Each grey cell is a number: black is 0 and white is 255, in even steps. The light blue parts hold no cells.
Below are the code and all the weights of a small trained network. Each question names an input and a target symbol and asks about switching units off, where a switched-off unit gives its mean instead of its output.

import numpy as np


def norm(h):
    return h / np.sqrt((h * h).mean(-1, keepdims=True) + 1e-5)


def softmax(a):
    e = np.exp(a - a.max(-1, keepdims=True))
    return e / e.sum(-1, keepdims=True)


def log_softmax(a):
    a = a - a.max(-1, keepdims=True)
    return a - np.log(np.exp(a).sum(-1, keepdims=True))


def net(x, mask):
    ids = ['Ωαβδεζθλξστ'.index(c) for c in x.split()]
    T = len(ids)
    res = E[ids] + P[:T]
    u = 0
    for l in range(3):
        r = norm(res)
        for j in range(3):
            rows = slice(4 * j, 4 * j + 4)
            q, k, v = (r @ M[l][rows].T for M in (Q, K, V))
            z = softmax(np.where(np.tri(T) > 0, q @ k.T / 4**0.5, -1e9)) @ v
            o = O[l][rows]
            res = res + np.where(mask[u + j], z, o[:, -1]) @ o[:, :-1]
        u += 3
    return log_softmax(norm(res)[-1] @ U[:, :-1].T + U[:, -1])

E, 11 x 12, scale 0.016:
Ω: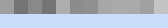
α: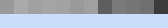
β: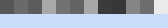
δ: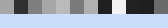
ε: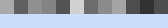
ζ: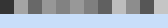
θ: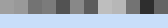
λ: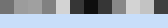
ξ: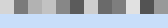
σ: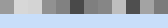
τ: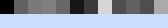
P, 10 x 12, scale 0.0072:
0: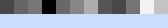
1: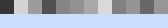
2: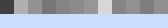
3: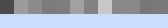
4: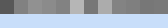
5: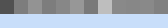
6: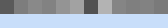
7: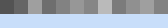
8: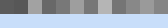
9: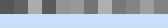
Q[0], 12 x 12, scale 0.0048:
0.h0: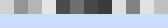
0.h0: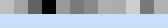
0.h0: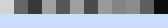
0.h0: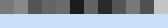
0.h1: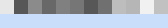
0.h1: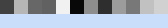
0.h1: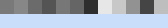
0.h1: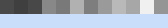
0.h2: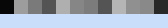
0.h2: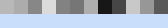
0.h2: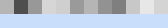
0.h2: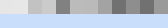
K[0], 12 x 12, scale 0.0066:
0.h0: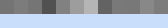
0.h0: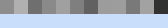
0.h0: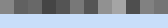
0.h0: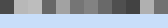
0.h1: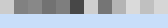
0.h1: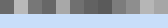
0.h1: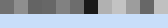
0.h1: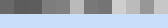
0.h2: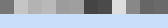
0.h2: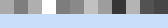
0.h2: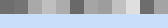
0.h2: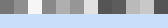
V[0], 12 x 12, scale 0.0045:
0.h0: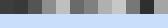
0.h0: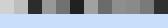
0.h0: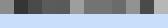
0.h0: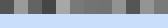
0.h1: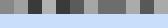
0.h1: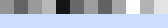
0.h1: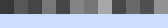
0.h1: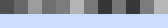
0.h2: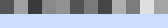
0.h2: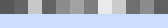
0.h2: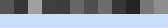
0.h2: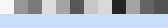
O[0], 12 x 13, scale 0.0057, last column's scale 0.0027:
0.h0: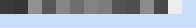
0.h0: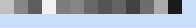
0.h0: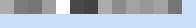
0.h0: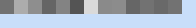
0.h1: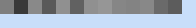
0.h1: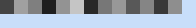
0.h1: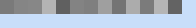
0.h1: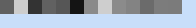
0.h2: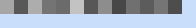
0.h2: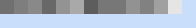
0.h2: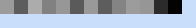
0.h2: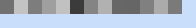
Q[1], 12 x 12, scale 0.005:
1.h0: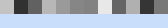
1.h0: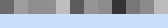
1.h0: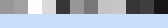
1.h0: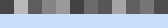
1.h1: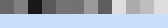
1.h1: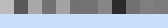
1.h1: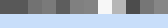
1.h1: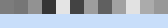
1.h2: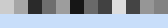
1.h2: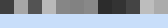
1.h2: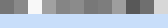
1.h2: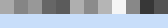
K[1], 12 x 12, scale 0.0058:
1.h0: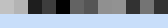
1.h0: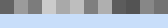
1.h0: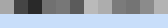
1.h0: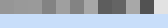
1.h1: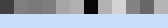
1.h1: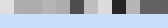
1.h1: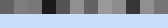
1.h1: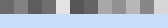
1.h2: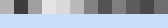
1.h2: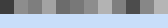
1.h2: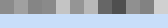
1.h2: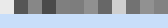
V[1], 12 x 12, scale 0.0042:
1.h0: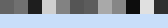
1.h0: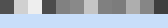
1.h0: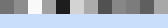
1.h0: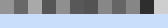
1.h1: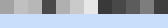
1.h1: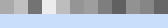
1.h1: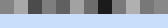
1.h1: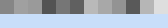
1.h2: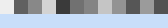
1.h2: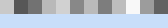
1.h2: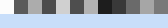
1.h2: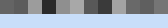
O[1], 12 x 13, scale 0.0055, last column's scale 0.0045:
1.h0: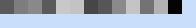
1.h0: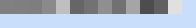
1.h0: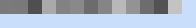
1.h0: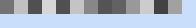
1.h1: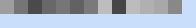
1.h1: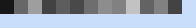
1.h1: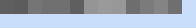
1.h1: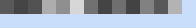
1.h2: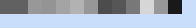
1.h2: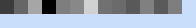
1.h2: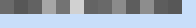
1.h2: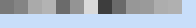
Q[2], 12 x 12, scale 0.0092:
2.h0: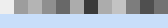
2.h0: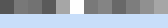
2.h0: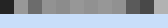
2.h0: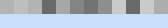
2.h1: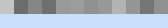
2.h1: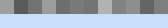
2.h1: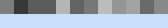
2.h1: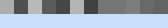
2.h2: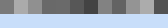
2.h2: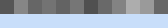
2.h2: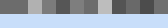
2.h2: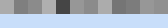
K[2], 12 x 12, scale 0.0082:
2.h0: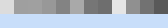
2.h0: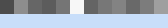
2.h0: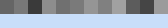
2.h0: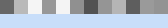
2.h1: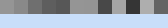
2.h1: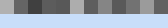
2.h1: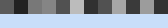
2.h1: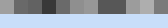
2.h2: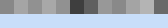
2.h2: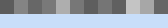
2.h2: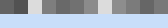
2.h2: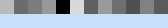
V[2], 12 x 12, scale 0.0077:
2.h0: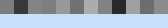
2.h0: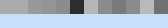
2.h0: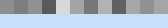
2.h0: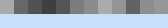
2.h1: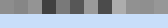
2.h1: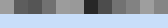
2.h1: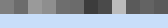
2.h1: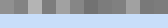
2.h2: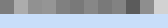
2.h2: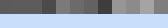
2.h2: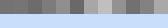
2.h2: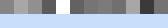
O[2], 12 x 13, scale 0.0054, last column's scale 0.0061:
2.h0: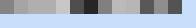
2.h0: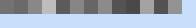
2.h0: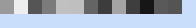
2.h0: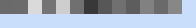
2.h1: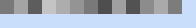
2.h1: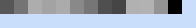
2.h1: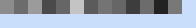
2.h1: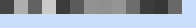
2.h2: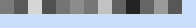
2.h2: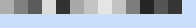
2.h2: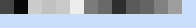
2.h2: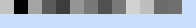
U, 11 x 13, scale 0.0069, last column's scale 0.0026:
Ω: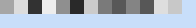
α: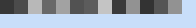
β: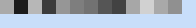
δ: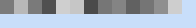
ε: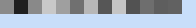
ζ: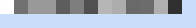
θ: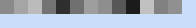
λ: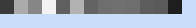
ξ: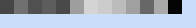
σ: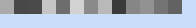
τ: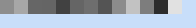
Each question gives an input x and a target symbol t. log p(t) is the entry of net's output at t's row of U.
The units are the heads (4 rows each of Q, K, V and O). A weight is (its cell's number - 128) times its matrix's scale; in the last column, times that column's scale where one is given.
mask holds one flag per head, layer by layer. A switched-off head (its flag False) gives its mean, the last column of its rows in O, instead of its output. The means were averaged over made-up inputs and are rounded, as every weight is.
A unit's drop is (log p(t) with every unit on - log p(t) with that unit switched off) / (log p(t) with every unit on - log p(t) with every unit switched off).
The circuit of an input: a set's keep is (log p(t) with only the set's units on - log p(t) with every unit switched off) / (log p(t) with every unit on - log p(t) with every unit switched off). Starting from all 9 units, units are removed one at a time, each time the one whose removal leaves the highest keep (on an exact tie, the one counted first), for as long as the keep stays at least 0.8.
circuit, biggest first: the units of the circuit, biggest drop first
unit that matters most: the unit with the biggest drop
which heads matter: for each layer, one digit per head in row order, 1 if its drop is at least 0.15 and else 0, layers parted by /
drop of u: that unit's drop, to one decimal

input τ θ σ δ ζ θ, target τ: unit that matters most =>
0.h2
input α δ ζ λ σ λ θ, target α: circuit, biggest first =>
1.h1, 2.h2, 0.h1
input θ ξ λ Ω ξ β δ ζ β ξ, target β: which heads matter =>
111 / 011 / 001
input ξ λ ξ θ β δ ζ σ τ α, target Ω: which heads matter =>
011 / 000 / 000
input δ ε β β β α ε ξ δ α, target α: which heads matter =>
101 / 011 / 011
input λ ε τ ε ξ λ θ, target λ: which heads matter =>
011 / 101 / 011
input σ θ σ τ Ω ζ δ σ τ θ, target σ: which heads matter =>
111 / 111 / 100
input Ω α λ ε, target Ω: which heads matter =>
010 / 000 / 011
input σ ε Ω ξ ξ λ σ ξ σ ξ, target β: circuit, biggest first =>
0.h1, 2.h2
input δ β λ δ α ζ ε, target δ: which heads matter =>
111 / 110 / 111
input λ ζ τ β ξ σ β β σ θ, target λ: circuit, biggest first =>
2.h1, 2.h2, 0.h1, 0.h2
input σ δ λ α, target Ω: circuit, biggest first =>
0.h2, 0.h1
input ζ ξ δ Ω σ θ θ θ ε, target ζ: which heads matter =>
111 / 011 / 101
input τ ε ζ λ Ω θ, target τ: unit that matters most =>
0.h2
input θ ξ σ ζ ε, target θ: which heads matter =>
011 / 110 / 101
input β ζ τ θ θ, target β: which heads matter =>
000 / 000 / 010
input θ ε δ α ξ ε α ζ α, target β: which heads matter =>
101 / 111 / 001
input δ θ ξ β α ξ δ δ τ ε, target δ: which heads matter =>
011 / 110 / 101
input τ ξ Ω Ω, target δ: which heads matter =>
000 / 000 / 100
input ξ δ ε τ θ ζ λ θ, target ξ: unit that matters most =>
0.h1
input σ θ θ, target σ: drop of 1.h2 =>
0.3
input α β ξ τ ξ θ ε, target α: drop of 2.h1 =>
0.2
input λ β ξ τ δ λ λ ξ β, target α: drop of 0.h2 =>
0.3
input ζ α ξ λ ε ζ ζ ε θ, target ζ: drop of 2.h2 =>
0.2
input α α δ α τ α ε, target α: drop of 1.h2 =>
0.0
